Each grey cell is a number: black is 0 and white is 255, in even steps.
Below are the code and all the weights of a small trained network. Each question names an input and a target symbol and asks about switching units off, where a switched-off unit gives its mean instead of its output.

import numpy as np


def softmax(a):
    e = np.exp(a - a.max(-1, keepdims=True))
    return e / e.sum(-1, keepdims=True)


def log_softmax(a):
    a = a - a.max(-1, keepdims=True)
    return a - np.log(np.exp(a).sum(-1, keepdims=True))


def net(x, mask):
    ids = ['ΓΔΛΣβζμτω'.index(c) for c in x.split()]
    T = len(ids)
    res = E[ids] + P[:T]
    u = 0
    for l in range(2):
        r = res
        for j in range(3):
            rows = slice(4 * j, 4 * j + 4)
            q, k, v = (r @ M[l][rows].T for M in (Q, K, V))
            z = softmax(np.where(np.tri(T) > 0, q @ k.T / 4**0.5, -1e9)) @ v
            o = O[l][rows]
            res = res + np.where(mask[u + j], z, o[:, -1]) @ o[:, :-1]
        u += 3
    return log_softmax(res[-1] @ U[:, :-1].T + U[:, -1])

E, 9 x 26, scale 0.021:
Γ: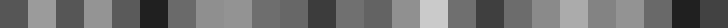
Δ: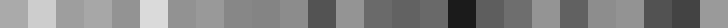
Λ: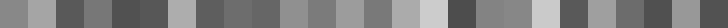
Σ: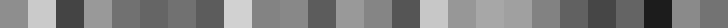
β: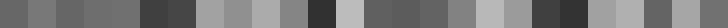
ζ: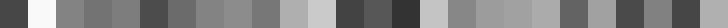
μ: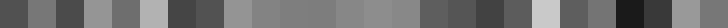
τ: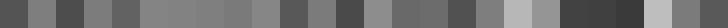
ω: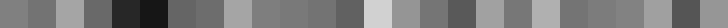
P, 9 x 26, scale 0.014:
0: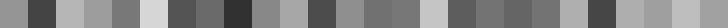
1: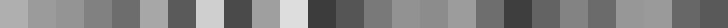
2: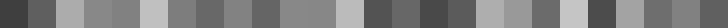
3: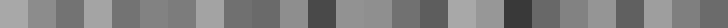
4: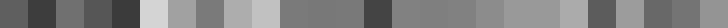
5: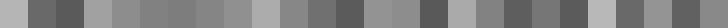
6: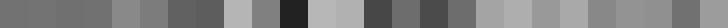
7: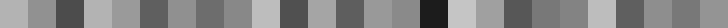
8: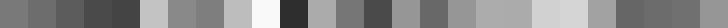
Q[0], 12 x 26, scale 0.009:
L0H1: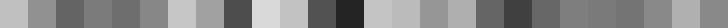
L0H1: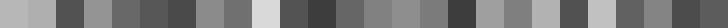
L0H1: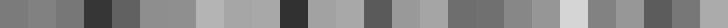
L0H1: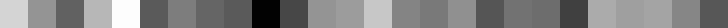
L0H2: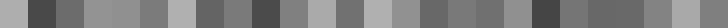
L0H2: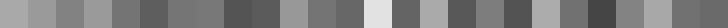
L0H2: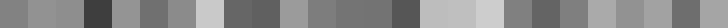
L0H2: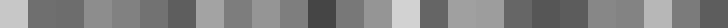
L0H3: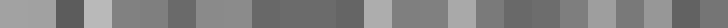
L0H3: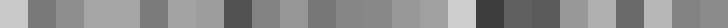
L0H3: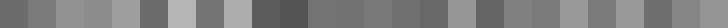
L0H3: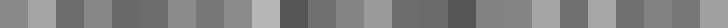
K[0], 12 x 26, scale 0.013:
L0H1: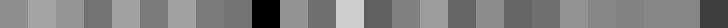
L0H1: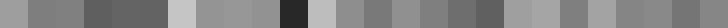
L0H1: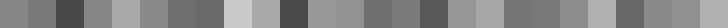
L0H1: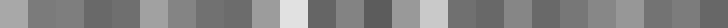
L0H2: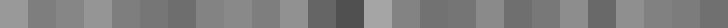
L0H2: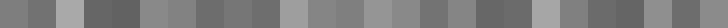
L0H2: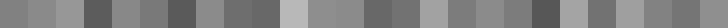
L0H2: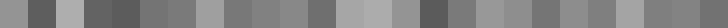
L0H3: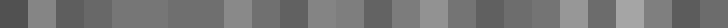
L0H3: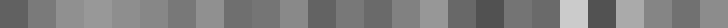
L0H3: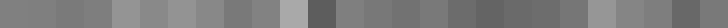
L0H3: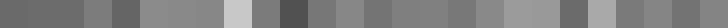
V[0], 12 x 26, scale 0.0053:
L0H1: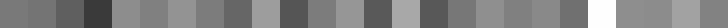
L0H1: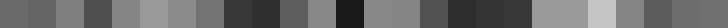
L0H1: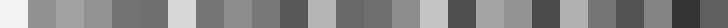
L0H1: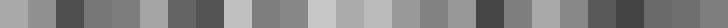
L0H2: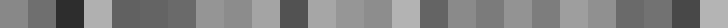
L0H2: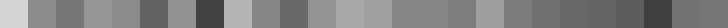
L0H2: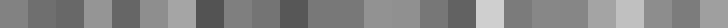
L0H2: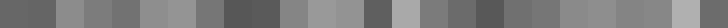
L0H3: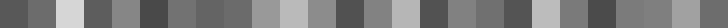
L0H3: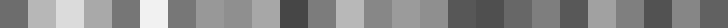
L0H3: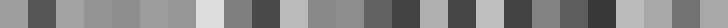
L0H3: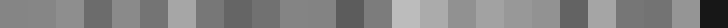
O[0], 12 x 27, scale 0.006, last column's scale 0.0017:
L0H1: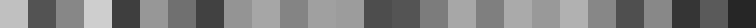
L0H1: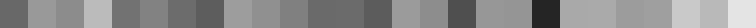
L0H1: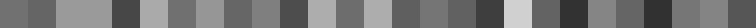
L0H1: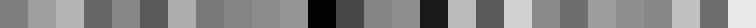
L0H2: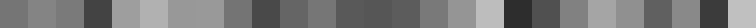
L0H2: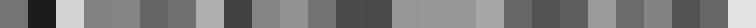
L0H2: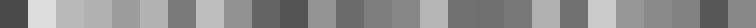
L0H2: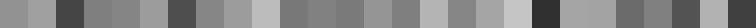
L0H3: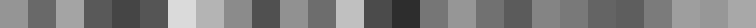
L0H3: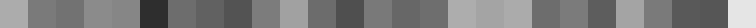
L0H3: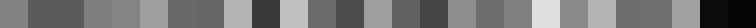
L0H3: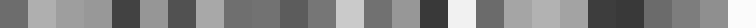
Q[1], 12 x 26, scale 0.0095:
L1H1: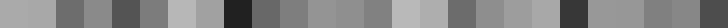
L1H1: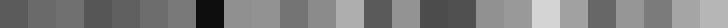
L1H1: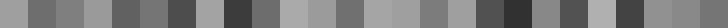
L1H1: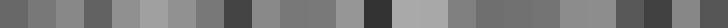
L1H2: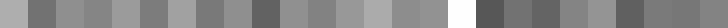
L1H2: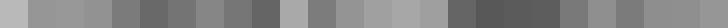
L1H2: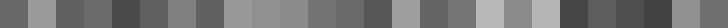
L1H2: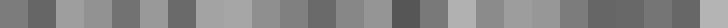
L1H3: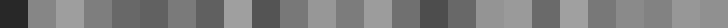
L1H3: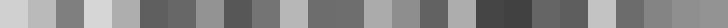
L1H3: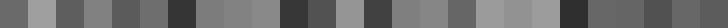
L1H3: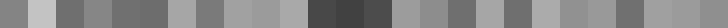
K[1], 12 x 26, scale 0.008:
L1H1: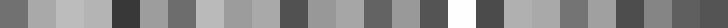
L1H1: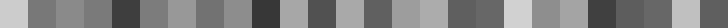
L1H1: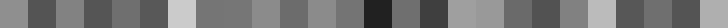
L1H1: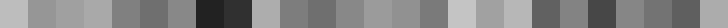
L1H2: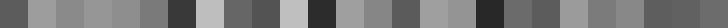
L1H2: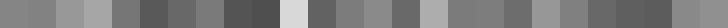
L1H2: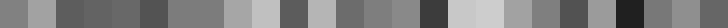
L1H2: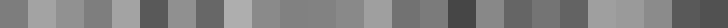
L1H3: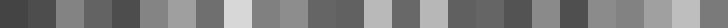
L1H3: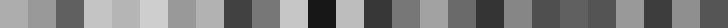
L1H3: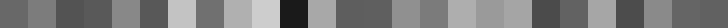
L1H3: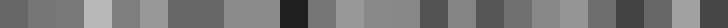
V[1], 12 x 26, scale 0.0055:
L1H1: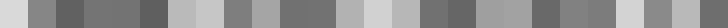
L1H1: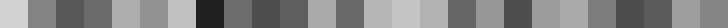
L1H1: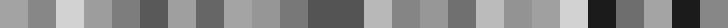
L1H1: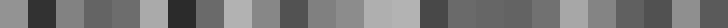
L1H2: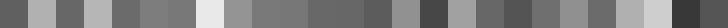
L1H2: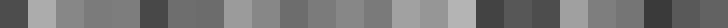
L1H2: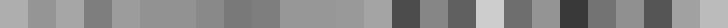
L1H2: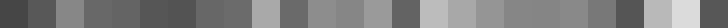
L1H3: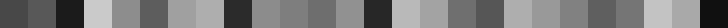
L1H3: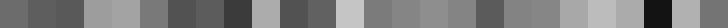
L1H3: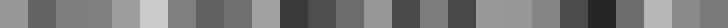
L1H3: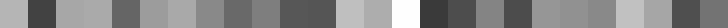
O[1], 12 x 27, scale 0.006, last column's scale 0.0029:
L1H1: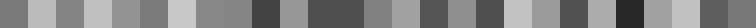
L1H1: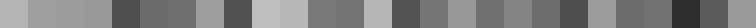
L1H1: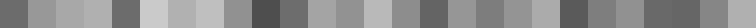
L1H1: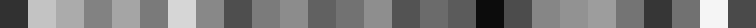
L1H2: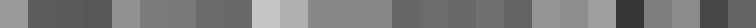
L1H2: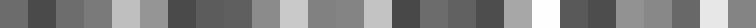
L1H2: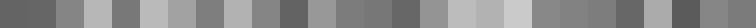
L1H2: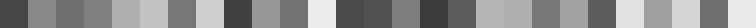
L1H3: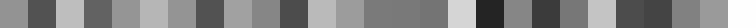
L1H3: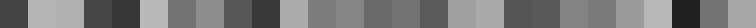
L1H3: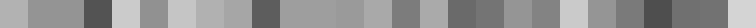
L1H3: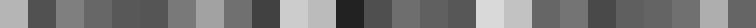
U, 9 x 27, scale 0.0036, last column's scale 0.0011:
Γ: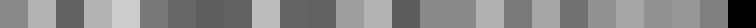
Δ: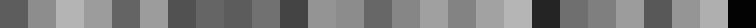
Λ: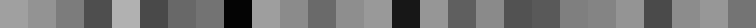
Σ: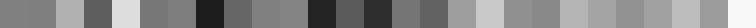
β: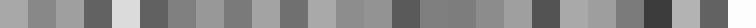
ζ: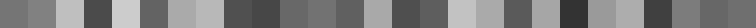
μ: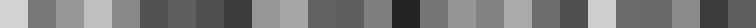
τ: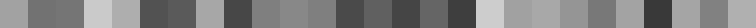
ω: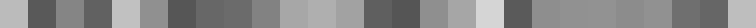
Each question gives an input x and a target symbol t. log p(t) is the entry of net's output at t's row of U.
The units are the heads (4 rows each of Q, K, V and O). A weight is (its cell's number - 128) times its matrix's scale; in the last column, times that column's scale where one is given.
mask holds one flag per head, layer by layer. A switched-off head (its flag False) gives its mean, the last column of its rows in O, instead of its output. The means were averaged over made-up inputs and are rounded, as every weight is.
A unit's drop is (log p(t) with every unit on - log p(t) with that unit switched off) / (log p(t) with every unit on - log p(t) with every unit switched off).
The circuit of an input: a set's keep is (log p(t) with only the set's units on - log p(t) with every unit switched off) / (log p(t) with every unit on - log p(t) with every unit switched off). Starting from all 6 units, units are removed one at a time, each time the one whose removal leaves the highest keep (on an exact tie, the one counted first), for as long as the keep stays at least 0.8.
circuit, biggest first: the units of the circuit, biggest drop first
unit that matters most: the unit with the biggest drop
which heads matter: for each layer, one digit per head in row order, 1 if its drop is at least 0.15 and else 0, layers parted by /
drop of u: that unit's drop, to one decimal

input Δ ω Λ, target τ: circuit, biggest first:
L1H3
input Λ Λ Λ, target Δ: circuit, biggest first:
L1H3, L0H2, L1H2
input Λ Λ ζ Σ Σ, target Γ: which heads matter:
000 / 001
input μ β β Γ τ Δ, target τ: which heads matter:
000 / 001
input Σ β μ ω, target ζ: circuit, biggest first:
L0H2, L1H1
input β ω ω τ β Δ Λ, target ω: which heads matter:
100 / 000
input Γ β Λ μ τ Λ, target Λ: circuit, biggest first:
L1H1, L0H3
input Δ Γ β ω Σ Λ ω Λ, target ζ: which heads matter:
011 / 100
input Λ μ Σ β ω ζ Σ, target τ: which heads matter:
000 / 001
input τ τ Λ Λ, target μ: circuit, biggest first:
L1H1, L0H1
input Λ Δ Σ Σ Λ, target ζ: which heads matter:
100 / 000
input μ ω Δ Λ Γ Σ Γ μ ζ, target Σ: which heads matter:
100 / 000
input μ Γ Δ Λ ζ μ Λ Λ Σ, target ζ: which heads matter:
110 / 000
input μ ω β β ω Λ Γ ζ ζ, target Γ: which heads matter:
100 / 001
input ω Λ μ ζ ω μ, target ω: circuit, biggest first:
L0H3, L1H1
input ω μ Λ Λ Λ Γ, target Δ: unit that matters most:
L0H3
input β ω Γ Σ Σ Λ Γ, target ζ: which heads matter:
100 / 000
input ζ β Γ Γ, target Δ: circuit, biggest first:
L0H1, L1H2, L1H3, L0H3
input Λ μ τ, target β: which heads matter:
000 / 001
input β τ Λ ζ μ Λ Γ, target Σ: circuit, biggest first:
L0H1
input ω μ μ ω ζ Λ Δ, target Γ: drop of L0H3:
0.0
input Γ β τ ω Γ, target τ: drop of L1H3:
1.1
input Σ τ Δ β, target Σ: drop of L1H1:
1.0
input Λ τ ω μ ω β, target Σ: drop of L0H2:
0.1
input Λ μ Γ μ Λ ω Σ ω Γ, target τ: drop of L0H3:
0.0
